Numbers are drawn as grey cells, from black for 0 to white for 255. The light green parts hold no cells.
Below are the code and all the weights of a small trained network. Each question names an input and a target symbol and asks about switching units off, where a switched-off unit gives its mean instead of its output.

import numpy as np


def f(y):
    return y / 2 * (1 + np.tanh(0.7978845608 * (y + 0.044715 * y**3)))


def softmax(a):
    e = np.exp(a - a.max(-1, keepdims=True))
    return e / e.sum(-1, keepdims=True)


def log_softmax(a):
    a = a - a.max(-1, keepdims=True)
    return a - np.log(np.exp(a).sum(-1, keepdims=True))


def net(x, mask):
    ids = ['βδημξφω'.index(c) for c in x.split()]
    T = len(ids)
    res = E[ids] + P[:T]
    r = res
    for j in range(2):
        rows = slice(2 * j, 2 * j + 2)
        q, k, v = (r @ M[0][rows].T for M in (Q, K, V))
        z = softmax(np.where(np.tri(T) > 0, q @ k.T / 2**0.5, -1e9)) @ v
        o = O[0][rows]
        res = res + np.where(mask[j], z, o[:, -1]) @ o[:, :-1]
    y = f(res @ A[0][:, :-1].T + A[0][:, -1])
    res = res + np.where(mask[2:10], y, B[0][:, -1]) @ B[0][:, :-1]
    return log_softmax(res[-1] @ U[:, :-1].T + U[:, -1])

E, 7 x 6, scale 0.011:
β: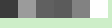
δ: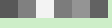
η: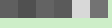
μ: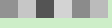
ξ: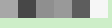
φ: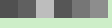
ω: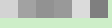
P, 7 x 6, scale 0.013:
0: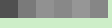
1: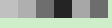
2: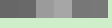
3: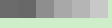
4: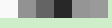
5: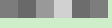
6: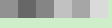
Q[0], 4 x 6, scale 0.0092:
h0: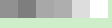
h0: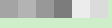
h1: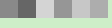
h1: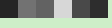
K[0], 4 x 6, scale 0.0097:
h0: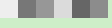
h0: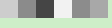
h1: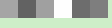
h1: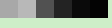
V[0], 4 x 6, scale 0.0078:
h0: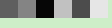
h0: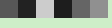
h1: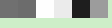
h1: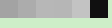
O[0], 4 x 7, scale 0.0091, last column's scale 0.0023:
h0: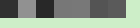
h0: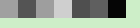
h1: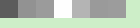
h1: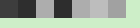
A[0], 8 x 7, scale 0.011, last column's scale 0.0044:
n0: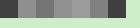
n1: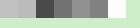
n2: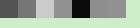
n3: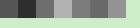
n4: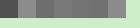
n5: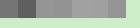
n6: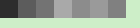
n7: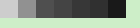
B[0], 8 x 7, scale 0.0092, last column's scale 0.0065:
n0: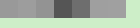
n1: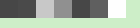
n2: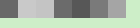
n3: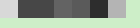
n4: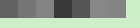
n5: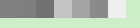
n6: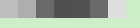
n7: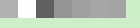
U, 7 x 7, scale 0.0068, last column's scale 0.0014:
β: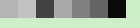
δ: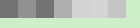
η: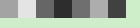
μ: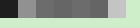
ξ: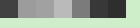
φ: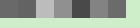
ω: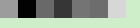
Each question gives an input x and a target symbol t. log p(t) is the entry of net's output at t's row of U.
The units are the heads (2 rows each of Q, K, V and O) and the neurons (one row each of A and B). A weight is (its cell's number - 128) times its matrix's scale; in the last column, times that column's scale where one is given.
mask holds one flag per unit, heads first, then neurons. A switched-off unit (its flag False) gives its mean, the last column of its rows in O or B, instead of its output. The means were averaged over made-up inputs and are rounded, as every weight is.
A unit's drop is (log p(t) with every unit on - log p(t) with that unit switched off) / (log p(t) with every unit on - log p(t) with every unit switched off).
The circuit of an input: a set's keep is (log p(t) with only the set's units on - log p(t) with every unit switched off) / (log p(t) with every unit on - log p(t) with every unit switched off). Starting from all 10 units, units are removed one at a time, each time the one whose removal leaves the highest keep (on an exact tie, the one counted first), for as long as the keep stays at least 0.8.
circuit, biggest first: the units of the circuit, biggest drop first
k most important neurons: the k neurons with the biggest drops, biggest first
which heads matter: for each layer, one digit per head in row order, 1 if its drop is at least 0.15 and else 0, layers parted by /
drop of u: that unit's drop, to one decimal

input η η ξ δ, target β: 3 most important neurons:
[n6; n3; n1]
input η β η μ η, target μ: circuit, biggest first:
[h0; n1]
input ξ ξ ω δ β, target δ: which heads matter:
01
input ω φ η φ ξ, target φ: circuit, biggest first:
[n1; h1]
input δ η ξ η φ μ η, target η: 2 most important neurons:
[n6; n0]
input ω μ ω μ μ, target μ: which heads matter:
10
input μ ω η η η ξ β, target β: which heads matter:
11
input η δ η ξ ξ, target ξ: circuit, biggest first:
[h1; n1]
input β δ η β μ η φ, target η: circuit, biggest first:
[h0; n6]
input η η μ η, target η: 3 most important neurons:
[n6; n0; n1]
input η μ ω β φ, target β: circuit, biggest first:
[h1]
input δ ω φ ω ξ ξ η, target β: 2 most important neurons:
[n6; n3]
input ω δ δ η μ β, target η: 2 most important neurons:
[n6; n1]
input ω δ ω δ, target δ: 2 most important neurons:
[n5; n1]
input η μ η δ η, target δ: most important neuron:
[n3]
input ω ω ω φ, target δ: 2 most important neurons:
[n5; n1]
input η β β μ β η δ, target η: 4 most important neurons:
[n6; n0; n1; n4]
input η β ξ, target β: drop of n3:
0.2
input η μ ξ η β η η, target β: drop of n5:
0.0
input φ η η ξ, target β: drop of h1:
0.4
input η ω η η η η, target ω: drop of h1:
0.4
